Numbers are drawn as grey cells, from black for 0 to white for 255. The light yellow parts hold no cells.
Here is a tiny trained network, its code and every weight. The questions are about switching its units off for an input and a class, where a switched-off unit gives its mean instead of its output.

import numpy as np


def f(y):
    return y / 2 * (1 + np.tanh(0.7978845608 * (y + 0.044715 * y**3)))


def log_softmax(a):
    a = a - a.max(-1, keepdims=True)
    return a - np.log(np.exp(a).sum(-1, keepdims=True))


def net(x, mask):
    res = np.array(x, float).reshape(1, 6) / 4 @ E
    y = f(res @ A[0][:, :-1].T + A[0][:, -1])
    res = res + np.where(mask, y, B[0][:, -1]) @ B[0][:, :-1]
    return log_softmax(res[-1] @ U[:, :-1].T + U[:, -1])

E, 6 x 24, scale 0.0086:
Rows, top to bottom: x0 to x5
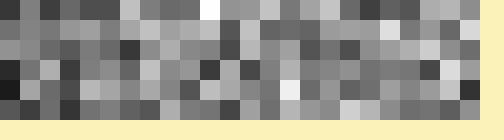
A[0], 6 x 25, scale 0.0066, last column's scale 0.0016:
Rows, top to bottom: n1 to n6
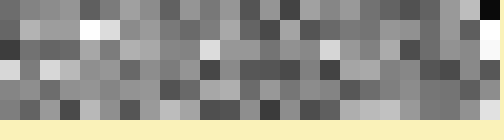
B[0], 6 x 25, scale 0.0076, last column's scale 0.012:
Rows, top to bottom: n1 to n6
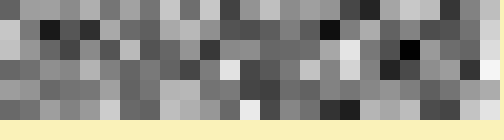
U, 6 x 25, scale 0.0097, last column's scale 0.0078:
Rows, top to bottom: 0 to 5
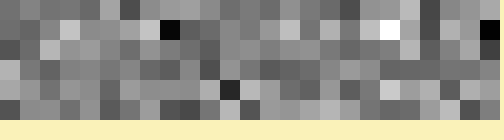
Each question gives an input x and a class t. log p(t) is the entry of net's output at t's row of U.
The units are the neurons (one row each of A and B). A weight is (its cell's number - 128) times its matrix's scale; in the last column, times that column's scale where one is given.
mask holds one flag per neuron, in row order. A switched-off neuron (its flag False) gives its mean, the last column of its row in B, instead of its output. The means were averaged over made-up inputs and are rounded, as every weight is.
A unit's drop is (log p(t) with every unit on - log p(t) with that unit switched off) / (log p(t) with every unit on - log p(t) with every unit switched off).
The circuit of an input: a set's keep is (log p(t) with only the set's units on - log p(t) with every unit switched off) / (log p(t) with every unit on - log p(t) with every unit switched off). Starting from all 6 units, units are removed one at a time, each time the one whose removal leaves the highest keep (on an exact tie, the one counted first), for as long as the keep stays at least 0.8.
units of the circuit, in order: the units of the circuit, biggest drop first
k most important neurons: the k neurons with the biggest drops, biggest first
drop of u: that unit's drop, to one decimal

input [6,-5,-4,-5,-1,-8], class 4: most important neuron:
n4
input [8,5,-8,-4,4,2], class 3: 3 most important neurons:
n3; n4; n5
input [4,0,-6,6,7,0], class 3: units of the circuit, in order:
n3; n2
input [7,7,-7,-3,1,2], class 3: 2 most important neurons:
n3; n6
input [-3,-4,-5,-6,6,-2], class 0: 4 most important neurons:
n3; n4; n2; n5
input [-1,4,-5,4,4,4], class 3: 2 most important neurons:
n3; n1
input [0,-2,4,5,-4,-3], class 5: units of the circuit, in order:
n6; n2
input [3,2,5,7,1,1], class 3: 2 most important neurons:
n3; n1
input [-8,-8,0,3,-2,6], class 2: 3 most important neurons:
n6; n4; n3
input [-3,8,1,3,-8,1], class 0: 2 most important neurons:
n6; n3
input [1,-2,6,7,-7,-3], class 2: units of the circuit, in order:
n3; n2
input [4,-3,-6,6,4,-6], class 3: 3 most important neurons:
n3; n2; n6
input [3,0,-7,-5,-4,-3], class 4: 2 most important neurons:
n1; n3
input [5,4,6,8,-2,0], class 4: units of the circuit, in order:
n4
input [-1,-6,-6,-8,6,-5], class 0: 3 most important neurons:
n3; n4; n5
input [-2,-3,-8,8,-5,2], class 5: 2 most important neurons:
n4; n6
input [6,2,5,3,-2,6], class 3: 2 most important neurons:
n3; n1
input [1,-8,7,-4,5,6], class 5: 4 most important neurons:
n6; n2; n5; n1
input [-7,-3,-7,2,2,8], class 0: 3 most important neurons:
n6; n3; n2
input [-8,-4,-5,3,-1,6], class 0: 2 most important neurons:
n6; n3
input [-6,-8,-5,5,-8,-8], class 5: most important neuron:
n4
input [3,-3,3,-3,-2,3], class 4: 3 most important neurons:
n4; n3; n2
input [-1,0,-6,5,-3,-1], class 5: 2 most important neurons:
n6; n4
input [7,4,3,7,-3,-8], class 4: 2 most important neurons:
n4; n1
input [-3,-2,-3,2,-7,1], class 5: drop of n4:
0.5
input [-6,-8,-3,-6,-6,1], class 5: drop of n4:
0.5
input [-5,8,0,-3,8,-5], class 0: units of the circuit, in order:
n2
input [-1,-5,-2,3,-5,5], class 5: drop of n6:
0.1
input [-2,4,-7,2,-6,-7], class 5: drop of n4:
0.6
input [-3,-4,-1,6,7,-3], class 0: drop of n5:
0.0
